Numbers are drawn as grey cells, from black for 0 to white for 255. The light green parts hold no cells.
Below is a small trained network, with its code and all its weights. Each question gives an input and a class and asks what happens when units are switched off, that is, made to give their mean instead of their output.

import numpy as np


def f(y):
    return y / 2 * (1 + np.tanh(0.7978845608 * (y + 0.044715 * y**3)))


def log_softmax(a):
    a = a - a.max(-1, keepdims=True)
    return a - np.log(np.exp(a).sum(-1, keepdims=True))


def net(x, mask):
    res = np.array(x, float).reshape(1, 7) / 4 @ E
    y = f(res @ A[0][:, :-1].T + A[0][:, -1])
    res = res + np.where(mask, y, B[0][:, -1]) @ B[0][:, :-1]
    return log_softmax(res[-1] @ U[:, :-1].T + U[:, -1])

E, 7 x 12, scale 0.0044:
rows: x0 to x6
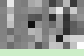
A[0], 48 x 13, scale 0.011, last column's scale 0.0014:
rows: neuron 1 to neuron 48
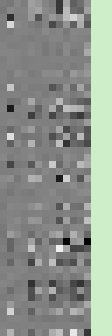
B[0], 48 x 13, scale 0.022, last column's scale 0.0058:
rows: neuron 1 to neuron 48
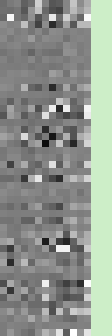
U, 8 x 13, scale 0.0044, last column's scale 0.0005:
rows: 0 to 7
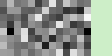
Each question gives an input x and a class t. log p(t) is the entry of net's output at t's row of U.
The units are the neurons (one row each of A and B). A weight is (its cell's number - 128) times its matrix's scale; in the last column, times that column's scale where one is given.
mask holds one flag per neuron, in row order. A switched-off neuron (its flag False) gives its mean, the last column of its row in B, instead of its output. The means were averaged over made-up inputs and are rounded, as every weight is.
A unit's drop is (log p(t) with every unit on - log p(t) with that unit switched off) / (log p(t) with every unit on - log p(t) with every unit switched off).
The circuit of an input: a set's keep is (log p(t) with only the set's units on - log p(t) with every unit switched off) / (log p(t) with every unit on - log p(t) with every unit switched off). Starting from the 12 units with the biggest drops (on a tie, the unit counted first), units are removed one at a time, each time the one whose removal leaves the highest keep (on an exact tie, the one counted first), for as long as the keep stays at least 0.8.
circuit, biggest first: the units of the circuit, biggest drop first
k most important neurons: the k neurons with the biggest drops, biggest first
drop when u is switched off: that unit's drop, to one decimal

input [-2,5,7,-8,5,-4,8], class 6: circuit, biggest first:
(neuron 35)
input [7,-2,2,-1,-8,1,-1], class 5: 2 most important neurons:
(neuron 20; neuron 4)
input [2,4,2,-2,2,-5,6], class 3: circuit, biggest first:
(neuron 36; neuron 21)
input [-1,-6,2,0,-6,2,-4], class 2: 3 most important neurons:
(neuron 26; neuron 2; neuron 1)
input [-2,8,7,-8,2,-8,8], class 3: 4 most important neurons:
(neuron 36; neuron 21; neuron 15; neuron 19)
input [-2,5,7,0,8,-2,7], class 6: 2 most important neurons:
(neuron 35; neuron 21)
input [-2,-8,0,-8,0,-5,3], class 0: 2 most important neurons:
(neuron 16; neuron 3)
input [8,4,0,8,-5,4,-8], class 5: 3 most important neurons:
(neuron 20; neuron 4; neuron 13)
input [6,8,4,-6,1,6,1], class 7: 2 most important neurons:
(neuron 48; neuron 45)
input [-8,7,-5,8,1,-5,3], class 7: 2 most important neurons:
(neuron 48; neuron 34)
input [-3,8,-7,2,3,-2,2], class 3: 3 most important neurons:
(neuron 36; neuron 21; neuron 15)
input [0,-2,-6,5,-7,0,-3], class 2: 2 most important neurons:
(neuron 26; neuron 2)
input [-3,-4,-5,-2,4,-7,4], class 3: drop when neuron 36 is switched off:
0.1
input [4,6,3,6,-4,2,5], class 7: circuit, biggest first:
(neuron 48)
